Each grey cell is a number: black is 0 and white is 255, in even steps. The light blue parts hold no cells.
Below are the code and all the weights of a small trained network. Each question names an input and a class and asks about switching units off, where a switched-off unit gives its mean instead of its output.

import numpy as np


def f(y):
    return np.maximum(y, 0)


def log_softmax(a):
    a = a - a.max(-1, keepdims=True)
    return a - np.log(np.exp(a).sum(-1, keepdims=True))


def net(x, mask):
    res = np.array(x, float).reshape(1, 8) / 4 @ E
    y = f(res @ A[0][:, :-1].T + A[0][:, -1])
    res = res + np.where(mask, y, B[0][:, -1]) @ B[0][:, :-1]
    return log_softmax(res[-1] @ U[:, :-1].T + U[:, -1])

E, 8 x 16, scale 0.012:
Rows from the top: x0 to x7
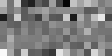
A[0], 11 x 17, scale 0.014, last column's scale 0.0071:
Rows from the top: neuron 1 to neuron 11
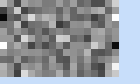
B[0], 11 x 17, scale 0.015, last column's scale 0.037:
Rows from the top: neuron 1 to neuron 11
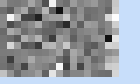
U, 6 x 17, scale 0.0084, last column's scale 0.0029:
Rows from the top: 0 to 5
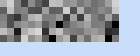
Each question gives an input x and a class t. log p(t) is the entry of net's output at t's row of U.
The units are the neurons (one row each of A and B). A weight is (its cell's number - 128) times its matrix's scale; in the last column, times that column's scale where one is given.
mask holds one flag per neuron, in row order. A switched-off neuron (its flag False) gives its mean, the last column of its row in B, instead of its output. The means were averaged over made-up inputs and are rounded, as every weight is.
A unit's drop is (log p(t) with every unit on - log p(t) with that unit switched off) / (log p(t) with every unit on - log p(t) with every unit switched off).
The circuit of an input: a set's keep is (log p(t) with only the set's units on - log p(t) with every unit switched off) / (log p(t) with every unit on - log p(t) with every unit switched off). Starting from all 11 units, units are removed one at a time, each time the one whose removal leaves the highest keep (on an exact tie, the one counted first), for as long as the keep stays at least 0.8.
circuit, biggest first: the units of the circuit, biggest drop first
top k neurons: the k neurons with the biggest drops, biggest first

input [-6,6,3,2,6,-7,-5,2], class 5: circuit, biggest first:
neuron 6
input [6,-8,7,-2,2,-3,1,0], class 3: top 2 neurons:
neuron 3; neuron 4
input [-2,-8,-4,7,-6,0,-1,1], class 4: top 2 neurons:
neuron 7; neuron 3
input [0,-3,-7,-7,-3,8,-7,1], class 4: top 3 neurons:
neuron 3; neuron 11; neuron 7
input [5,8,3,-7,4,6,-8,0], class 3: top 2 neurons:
neuron 3; neuron 4
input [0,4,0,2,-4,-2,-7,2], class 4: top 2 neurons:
neuron 3; neuron 2
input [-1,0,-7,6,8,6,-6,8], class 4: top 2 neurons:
neuron 6; neuron 3
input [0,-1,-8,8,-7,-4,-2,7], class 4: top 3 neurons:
neuron 3; neuron 6; neuron 11
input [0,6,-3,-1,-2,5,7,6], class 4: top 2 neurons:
neuron 3; neuron 6
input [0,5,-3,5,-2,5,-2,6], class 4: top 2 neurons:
neuron 3; neuron 6
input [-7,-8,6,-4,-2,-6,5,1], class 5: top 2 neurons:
neuron 6; neuron 7
